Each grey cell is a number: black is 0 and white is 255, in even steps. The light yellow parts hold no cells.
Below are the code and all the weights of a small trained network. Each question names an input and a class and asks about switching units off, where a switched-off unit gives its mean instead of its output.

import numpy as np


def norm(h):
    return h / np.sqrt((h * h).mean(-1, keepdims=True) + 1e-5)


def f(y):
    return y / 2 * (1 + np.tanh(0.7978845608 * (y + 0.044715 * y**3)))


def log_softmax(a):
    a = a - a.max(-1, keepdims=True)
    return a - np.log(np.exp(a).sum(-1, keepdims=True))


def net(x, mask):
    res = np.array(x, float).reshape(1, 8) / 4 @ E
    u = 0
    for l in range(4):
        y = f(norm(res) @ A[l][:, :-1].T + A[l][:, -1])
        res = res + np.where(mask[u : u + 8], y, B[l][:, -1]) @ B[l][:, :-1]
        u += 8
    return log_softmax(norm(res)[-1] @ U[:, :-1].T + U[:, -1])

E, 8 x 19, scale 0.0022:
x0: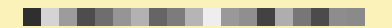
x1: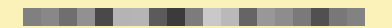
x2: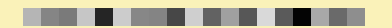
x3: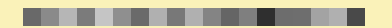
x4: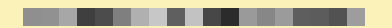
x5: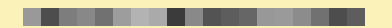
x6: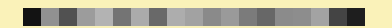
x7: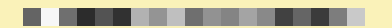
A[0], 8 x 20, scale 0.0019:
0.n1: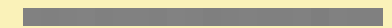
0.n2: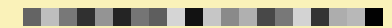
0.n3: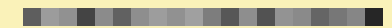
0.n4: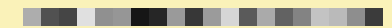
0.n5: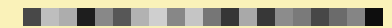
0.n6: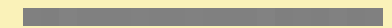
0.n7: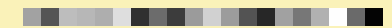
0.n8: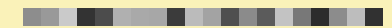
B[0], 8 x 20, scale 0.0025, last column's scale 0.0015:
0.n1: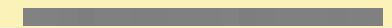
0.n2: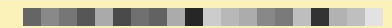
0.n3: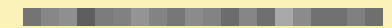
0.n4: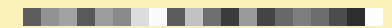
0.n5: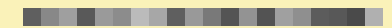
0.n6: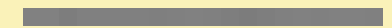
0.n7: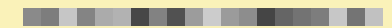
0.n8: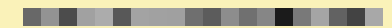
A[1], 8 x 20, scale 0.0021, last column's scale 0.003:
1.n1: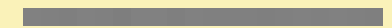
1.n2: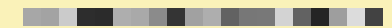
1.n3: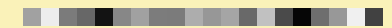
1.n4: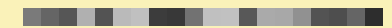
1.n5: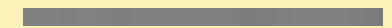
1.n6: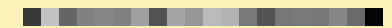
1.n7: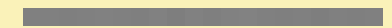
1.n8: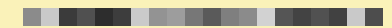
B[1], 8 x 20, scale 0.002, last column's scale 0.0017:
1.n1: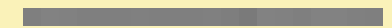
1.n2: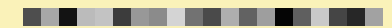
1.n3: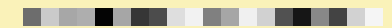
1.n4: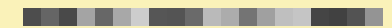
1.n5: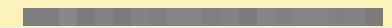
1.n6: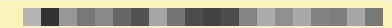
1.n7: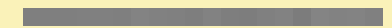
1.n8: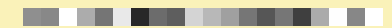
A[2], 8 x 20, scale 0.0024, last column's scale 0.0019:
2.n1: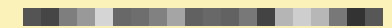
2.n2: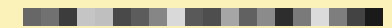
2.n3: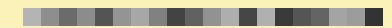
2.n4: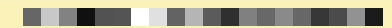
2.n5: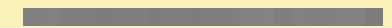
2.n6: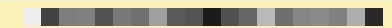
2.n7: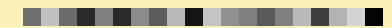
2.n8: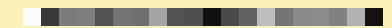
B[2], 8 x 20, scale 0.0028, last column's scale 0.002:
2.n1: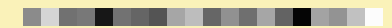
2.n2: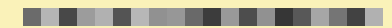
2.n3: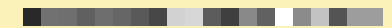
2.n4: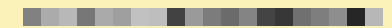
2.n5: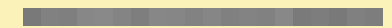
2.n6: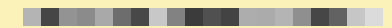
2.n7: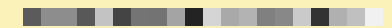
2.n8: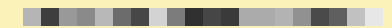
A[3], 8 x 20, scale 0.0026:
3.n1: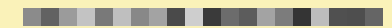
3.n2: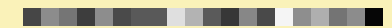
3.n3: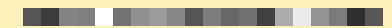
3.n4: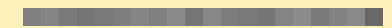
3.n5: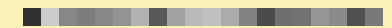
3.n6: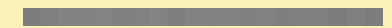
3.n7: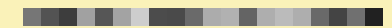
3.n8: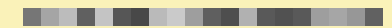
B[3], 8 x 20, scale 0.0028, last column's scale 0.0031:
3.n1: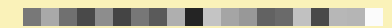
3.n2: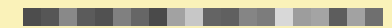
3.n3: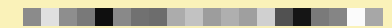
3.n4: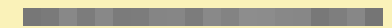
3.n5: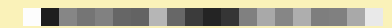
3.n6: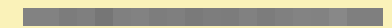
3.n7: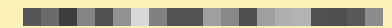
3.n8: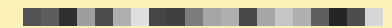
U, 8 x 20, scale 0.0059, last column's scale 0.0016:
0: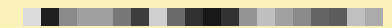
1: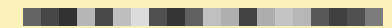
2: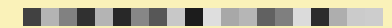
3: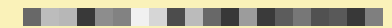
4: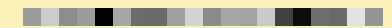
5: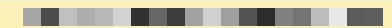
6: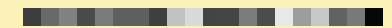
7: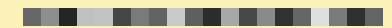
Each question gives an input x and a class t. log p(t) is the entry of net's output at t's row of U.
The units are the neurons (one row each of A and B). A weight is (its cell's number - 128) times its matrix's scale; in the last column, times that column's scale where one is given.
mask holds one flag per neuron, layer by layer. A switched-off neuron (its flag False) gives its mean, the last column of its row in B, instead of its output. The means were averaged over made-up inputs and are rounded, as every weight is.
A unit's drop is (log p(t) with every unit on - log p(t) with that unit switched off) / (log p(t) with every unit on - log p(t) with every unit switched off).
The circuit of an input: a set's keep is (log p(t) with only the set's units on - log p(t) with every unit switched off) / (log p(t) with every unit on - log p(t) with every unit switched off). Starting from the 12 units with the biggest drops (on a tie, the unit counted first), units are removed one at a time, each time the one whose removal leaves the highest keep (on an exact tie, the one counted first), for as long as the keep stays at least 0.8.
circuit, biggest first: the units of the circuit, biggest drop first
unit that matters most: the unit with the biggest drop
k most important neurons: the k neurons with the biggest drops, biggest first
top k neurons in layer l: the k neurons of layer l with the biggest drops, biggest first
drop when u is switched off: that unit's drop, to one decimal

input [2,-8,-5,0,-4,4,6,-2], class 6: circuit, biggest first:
3.n2
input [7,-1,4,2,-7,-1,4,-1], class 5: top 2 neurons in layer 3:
3.n8, 3.n5
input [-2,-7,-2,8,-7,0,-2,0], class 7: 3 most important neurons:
2.n2, 1.n8, 3.n8
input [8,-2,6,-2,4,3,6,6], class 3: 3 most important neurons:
0.n5, 2.n4, 2.n1
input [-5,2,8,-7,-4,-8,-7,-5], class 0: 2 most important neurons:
2.n8, 2.n6
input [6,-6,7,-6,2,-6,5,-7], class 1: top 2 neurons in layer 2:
2.n1, 2.n3
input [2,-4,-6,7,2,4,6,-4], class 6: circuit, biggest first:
3.n2, 2.n1
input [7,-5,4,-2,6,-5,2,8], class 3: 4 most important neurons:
0.n5, 2.n4, 2.n1, 3.n3
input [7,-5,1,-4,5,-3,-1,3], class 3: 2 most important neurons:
0.n5, 2.n4
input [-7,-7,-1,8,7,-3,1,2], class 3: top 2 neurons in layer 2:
2.n4, 2.n3
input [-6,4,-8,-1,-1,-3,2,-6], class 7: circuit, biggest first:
2.n1, 2.n2
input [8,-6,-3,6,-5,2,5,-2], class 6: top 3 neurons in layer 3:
3.n2, 3.n1, 3.n5
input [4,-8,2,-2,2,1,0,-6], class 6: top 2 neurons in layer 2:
2.n4, 2.n1
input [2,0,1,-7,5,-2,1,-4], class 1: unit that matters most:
1.n4
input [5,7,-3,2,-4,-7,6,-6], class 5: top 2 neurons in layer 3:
3.n1, 3.n8
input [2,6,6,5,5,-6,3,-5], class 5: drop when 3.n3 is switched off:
0.2
